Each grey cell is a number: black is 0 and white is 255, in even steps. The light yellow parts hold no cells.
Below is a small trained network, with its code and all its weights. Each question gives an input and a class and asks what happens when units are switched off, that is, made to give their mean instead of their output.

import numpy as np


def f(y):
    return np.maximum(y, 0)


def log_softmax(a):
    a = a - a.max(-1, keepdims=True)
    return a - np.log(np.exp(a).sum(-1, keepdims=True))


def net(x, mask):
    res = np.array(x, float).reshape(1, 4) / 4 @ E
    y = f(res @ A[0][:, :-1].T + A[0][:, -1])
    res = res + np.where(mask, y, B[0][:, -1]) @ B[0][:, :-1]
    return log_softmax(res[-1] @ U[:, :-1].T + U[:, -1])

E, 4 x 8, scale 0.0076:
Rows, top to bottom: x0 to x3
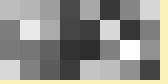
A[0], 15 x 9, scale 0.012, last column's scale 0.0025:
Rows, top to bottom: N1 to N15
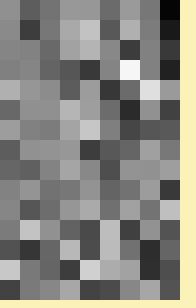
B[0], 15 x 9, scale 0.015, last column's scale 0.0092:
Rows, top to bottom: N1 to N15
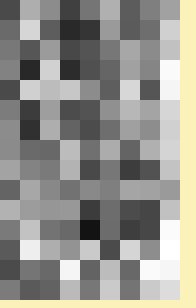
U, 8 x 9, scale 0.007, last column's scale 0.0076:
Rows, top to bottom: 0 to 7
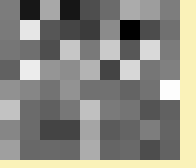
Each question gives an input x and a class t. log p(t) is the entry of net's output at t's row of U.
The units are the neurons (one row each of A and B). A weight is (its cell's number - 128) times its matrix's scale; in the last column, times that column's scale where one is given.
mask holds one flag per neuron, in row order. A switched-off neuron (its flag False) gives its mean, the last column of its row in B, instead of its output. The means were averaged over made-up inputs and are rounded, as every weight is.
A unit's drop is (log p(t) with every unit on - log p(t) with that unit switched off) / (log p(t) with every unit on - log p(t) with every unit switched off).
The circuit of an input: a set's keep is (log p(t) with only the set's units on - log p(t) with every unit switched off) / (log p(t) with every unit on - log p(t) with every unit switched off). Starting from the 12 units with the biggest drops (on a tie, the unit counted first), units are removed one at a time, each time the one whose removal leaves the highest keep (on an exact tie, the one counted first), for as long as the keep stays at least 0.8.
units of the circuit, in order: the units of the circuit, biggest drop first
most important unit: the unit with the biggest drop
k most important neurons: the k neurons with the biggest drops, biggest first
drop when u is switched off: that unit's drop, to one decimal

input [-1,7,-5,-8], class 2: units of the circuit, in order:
[N8]
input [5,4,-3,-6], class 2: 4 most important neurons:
[N13 N8 N15 N4]
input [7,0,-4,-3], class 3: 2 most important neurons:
[N5 N4]
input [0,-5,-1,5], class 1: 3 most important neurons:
[N2 N11 N15]
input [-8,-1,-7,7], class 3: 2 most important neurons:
[N13 N4]
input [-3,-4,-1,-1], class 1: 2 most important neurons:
[N5 N2]
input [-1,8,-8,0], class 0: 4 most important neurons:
[N6 N7 N3 N2]
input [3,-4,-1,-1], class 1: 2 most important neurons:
[N13 N2]
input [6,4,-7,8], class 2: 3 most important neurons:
[N14 N4 N13]
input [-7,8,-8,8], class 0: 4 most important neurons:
[N7 N3 N6 N2]
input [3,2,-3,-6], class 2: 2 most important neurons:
[N4 N8]
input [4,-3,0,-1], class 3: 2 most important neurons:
[N5 N12]
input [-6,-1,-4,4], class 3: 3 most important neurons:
[N13 N4 N15]
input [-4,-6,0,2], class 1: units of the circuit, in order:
[N2]
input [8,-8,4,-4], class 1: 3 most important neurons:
[N2 N9 N13]
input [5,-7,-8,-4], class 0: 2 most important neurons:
[N6 N7]
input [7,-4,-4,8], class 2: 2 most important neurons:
[N14 N13]
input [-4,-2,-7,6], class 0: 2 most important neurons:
[N7 N3]
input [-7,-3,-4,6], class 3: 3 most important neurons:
[N13 N15 N8]
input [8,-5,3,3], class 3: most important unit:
N5
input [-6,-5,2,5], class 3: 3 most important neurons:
[N13 N12 N15]
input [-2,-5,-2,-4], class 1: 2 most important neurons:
[N2 N14]
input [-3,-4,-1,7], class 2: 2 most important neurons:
[N14 N12]
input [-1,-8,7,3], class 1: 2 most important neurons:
[N2 N11]
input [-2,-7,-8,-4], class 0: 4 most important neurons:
[N6 N7 N3 N12]
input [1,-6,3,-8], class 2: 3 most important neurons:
[N15 N12 N8]
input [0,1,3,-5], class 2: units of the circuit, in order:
[N15]
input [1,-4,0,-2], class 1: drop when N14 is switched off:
0.1
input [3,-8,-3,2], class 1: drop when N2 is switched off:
0.1
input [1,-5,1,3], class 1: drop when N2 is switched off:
0.2
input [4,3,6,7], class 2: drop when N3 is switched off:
0.2
